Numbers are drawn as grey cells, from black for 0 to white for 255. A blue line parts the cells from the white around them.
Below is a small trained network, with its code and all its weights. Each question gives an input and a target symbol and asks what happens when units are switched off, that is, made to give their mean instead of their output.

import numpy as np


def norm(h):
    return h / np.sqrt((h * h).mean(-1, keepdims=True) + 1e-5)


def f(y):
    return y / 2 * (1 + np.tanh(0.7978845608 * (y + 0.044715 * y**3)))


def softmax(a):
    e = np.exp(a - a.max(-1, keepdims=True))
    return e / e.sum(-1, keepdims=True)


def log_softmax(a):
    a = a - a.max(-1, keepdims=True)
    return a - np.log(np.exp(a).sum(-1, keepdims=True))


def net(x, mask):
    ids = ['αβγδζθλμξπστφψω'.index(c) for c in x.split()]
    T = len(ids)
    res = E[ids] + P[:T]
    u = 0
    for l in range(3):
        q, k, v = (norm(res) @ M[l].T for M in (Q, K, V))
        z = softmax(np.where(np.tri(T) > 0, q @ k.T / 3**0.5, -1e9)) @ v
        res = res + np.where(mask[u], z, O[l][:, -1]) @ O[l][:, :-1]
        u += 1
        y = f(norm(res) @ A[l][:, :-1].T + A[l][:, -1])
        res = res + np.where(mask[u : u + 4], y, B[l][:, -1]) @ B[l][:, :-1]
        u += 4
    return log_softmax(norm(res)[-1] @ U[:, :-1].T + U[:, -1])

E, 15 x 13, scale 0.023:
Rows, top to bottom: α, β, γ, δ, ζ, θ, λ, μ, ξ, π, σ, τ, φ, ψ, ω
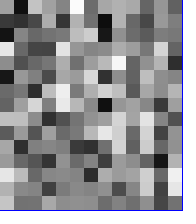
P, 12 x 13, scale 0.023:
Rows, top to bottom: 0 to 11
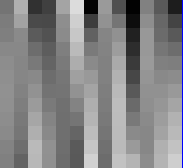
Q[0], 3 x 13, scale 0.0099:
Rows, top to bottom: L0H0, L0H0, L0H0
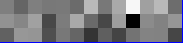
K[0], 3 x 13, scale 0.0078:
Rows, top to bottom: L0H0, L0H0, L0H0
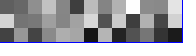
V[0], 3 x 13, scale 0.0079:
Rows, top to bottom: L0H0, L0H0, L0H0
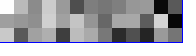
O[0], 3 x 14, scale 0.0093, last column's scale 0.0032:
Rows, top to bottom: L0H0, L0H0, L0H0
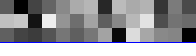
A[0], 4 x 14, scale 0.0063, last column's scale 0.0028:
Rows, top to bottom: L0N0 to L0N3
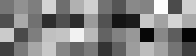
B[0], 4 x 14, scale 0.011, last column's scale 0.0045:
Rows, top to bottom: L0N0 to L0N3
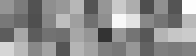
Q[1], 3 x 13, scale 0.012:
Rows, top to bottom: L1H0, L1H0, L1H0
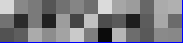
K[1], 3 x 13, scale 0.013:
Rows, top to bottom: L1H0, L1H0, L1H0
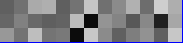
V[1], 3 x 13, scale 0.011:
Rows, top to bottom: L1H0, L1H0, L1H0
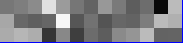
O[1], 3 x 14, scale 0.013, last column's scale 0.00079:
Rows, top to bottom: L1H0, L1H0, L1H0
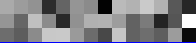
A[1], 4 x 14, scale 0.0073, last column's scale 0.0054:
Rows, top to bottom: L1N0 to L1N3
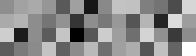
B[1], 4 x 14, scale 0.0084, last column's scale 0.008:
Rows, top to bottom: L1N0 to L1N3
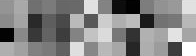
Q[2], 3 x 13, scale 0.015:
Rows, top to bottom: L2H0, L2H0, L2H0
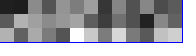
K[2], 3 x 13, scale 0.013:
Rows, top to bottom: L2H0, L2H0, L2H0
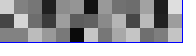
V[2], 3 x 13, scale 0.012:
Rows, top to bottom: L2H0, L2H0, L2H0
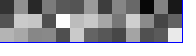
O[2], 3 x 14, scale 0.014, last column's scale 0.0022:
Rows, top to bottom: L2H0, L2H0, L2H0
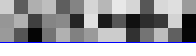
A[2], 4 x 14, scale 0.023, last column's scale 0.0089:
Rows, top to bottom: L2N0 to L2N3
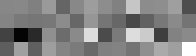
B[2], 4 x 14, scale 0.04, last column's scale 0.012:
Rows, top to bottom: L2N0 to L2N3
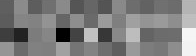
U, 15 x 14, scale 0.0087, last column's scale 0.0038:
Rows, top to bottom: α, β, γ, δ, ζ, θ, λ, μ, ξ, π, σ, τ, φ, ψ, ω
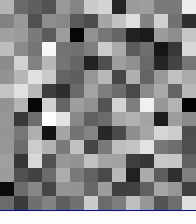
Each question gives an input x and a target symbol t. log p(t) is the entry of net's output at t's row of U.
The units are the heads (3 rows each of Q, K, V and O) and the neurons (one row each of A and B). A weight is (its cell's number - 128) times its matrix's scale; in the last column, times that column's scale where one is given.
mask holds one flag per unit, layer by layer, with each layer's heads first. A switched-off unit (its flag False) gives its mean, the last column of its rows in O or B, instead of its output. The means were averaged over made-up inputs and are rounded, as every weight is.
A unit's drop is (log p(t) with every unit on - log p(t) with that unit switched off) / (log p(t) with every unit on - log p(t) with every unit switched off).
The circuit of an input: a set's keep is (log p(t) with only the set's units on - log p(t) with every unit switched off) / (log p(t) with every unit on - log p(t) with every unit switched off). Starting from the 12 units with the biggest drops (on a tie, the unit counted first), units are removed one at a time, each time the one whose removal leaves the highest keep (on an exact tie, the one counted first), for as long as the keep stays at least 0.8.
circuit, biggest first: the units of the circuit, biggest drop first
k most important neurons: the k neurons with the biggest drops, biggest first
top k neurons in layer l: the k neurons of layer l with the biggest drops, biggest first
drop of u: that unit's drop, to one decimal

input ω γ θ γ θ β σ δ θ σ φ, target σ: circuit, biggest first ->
(L0H0; L2H0; L2N2)
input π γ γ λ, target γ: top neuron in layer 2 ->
(L2N0)
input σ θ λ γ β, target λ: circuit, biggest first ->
(L1H0; L0H0; L2N2)
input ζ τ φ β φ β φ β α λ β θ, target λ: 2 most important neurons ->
(L0N1; L2N2)
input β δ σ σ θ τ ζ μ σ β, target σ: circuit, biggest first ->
(L2H0; L2N2)
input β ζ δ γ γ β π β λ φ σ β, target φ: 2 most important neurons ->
(L1N3; L2N2)
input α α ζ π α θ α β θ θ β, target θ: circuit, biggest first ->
(L0H0; L2N1; L2H0; L2N2)
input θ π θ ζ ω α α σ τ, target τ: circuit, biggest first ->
(L0H0; L2N2)
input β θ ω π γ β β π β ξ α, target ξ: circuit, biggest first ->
(L1H0; L2N2)
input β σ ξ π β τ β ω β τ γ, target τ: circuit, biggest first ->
(L2N2; L0H0)
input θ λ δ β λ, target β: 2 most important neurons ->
(L2N0; L2N2)
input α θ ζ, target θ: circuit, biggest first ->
(L2H0; L2N2)
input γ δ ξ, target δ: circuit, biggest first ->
(L1H0; L2N2)
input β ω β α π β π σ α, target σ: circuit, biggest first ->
(L2H0)
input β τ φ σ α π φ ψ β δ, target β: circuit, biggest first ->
(L2H0; L2N0)
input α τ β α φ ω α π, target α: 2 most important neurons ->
(L2N2; L0N2)
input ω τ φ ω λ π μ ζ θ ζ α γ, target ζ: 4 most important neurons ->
(L0N0; L1N3; L2N0; L2N2)
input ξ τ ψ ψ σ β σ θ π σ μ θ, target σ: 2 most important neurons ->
(L1N3; L2N2)
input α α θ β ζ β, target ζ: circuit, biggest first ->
(L2H0; L2N2; L2N0)
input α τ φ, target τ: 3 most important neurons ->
(L1N1; L2N2; L1N3)
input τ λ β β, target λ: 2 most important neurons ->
(L2N2; L0N0)
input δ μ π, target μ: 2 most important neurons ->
(L2N2; L2N1)
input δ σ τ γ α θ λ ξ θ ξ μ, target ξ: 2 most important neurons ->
(L2N2; L1N1)
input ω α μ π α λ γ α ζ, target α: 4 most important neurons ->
(L1N2; L0N2; L2N2; L2N3)
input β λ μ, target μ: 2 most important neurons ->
(L2N1; L2N2)
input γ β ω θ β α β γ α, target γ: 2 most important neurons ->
(L2N0; L2N2)
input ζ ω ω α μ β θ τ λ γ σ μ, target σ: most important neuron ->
(L1N3)
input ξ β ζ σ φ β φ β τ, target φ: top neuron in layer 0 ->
(L0N0)
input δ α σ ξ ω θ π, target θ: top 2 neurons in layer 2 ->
(L2N2; L2N1)
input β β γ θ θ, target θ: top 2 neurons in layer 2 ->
(L2N1; L2N2)
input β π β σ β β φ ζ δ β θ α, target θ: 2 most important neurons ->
(L2N2; L2N1)
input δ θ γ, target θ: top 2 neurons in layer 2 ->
(L2N1; L2N2)
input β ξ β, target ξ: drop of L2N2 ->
0.1
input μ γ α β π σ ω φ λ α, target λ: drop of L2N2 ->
0.2
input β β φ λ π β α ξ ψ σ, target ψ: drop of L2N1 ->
0.2
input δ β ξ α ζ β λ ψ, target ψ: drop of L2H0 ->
0.6
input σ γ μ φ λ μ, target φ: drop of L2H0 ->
0.4
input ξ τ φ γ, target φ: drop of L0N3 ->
0.0
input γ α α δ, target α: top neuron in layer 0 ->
(L0N1)
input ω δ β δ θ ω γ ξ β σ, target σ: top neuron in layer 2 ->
(L2N2)
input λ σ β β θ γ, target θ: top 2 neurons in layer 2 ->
(L2N1; L2N2)
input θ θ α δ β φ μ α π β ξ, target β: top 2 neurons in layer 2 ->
(L2N2; L2N0)
